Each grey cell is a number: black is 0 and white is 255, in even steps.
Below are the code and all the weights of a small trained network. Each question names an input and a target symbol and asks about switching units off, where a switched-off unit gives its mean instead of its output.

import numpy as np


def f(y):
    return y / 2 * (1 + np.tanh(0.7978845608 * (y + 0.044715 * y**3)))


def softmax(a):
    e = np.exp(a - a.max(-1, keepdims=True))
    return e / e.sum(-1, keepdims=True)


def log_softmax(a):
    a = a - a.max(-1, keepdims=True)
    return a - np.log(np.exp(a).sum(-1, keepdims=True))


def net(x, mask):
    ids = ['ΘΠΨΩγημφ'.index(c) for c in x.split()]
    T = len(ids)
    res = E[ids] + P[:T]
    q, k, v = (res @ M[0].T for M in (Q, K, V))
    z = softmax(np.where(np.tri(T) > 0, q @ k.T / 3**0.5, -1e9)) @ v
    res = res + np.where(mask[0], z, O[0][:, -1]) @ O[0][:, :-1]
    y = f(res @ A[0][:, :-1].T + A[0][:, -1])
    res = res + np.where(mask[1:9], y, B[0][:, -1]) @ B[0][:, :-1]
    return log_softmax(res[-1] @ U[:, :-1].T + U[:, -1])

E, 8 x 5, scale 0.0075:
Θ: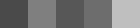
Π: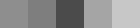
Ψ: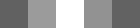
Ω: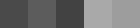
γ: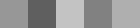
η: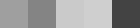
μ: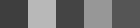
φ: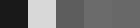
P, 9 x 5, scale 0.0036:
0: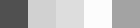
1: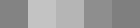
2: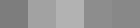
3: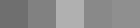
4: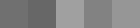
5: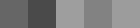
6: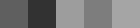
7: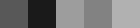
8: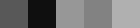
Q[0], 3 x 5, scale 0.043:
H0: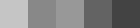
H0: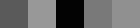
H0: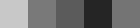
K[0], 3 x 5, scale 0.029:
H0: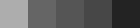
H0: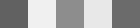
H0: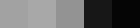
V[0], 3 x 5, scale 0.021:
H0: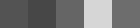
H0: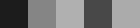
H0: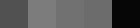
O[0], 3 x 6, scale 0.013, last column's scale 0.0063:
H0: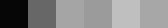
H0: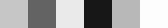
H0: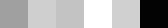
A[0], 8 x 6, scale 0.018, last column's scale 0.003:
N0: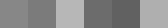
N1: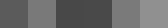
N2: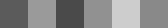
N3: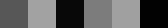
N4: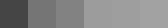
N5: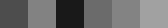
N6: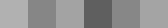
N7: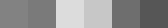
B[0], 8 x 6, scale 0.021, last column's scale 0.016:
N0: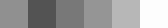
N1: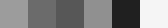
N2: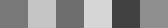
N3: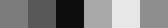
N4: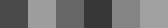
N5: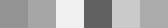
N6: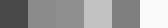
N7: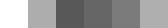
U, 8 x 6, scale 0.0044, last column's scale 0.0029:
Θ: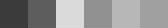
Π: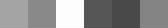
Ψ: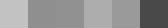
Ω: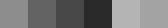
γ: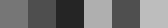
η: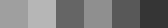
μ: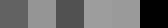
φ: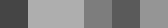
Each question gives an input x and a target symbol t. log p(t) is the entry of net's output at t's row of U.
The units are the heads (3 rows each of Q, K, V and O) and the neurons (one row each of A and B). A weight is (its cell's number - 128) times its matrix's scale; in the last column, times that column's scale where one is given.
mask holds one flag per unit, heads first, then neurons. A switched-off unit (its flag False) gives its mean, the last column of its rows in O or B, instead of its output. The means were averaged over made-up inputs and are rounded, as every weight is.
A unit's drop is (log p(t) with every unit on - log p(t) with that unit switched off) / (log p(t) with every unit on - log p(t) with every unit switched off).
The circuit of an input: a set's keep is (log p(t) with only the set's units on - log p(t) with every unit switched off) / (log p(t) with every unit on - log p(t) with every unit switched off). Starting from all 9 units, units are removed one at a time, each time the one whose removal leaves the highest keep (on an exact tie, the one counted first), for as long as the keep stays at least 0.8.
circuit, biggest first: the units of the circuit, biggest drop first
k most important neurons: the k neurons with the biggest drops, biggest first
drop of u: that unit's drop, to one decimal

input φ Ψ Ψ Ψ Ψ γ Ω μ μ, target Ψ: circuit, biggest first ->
(H0, N7)
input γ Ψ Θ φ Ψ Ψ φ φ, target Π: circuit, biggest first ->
(N5, H0, N1)
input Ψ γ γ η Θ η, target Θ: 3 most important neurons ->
(N1, N7, N6)
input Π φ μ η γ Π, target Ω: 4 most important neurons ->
(N3, N5, N6, N1)
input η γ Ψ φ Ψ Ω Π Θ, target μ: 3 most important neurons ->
(N3, N2, N5)
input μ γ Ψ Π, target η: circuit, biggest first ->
(H0, N2, N7, N0)
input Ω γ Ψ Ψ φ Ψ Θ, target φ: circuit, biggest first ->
(H0, N2, N4, N0)
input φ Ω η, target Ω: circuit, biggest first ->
(H0, N6, N4, N7)
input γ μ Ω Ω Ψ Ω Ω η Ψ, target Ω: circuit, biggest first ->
(H0, N4, N6)
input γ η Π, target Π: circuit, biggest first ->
(N5, H0, N0)
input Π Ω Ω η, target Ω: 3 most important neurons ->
(N6, N4, N1)
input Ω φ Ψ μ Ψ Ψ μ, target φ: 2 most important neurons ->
(N2, N4)
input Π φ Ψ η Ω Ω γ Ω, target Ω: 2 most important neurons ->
(N3, N5)
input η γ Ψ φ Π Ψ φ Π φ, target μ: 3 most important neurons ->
(N3, N2, N5)
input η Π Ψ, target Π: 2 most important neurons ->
(N5, N6)
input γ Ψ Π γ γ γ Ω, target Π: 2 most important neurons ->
(N5, N1)
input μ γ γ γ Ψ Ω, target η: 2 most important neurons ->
(N2, N7)
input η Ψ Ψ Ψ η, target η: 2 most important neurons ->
(N7, N0)
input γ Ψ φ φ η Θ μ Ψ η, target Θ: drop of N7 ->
0.1
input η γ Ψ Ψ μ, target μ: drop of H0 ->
1.5
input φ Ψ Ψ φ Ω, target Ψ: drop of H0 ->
1.3
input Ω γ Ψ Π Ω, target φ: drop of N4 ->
0.2
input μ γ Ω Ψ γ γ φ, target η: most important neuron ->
(N2)
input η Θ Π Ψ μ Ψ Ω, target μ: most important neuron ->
(N3)
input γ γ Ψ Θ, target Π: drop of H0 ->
0.5
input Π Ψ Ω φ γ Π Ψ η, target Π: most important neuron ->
(N5)
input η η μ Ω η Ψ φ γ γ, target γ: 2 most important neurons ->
(N1, N5)
